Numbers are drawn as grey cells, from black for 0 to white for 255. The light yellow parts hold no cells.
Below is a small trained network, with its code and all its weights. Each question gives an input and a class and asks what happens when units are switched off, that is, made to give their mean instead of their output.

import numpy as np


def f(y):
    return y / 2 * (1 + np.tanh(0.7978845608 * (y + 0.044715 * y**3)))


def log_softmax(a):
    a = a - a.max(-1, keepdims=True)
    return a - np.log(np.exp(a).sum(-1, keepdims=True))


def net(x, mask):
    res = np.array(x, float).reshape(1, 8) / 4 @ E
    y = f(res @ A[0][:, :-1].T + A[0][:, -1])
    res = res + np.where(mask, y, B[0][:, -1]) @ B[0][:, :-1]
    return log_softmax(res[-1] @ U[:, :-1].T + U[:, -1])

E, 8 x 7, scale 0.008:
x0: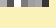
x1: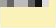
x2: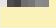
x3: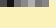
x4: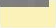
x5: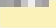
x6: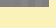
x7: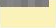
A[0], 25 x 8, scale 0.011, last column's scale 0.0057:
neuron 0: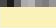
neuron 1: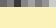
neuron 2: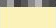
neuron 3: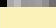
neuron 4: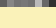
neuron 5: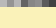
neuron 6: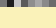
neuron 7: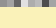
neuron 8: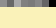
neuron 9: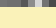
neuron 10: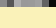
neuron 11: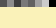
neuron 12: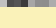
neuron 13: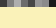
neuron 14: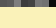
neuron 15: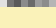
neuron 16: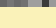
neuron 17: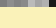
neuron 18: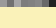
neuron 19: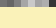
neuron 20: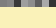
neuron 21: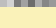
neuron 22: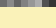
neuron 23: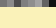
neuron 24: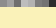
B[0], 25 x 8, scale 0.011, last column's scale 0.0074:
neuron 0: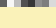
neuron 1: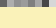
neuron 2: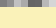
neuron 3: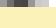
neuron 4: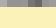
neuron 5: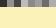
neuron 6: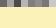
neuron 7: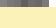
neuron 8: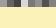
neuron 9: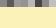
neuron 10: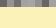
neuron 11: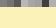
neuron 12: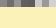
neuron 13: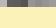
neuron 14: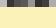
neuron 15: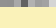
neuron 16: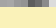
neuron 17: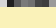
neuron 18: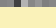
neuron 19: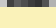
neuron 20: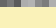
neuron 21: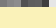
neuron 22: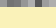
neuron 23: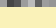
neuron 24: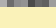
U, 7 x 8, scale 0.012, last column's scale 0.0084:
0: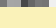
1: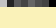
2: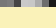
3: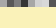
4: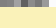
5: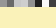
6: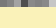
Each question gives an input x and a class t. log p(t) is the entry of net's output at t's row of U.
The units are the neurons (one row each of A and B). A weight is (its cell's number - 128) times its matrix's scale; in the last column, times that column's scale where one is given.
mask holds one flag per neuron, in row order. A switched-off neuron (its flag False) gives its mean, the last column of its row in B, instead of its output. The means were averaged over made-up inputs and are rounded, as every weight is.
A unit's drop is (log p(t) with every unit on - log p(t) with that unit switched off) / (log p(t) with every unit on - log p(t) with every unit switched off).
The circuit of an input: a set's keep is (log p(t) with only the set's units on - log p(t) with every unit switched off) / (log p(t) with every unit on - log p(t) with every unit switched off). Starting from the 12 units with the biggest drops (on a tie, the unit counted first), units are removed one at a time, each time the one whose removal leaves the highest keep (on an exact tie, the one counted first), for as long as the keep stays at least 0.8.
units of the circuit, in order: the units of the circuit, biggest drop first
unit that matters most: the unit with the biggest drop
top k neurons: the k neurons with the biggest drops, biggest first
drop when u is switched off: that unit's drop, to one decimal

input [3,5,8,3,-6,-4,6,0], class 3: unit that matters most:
neuron 12
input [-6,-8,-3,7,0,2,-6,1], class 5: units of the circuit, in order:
[neuron 2; neuron 9]
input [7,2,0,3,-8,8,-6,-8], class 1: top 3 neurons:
[neuron 19; neuron 17; neuron 7]
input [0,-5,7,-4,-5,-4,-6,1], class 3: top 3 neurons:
[neuron 12; neuron 15; neuron 0]
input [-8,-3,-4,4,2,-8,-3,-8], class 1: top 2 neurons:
[neuron 14; neuron 13]
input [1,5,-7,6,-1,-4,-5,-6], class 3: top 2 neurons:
[neuron 3; neuron 13]
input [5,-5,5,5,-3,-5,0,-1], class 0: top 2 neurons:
[neuron 0; neuron 3]
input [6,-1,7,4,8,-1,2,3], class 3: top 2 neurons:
[neuron 12; neuron 15]
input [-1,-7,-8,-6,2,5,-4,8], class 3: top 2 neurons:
[neuron 3; neuron 0]
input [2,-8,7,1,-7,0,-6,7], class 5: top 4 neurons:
[neuron 2; neuron 9; neuron 3; neuron 16]
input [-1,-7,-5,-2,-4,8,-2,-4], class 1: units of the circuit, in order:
[neuron 17; neuron 19]
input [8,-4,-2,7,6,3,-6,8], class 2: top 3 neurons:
[neuron 6; neuron 10; neuron 8]
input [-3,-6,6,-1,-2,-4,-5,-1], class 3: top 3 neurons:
[neuron 12; neuron 15; neuron 0]
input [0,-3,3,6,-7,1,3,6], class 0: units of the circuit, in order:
[neuron 0]
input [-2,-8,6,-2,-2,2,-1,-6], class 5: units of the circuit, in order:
[neuron 2; neuron 9]
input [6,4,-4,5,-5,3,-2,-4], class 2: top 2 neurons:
[neuron 6; neuron 10]
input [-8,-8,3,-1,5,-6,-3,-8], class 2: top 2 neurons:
[neuron 11; neuron 1]
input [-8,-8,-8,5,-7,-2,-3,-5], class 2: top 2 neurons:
[neuron 11; neuron 1]
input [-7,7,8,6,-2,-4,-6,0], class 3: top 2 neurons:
[neuron 12; neuron 15]
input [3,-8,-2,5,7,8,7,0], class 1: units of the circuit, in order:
[neuron 19]
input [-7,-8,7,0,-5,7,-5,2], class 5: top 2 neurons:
[neuron 2; neuron 9]
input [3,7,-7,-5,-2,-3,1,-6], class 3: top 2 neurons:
[neuron 3; neuron 13]
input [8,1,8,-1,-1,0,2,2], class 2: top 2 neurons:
[neuron 5; neuron 6]
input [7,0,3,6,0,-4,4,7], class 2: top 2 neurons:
[neuron 6; neuron 8]
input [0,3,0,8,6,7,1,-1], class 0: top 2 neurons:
[neuron 0; neuron 14]
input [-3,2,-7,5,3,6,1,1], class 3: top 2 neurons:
[neuron 3; neuron 21]
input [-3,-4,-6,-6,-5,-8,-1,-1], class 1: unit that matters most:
neuron 14
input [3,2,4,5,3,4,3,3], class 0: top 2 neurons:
[neuron 0; neuron 3]
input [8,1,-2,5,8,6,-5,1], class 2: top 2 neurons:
[neuron 6; neuron 10]
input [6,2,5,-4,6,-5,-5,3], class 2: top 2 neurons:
[neuron 5; neuron 0]
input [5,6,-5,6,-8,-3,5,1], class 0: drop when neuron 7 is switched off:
-0.1
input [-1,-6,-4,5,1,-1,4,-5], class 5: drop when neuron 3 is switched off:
-0.1
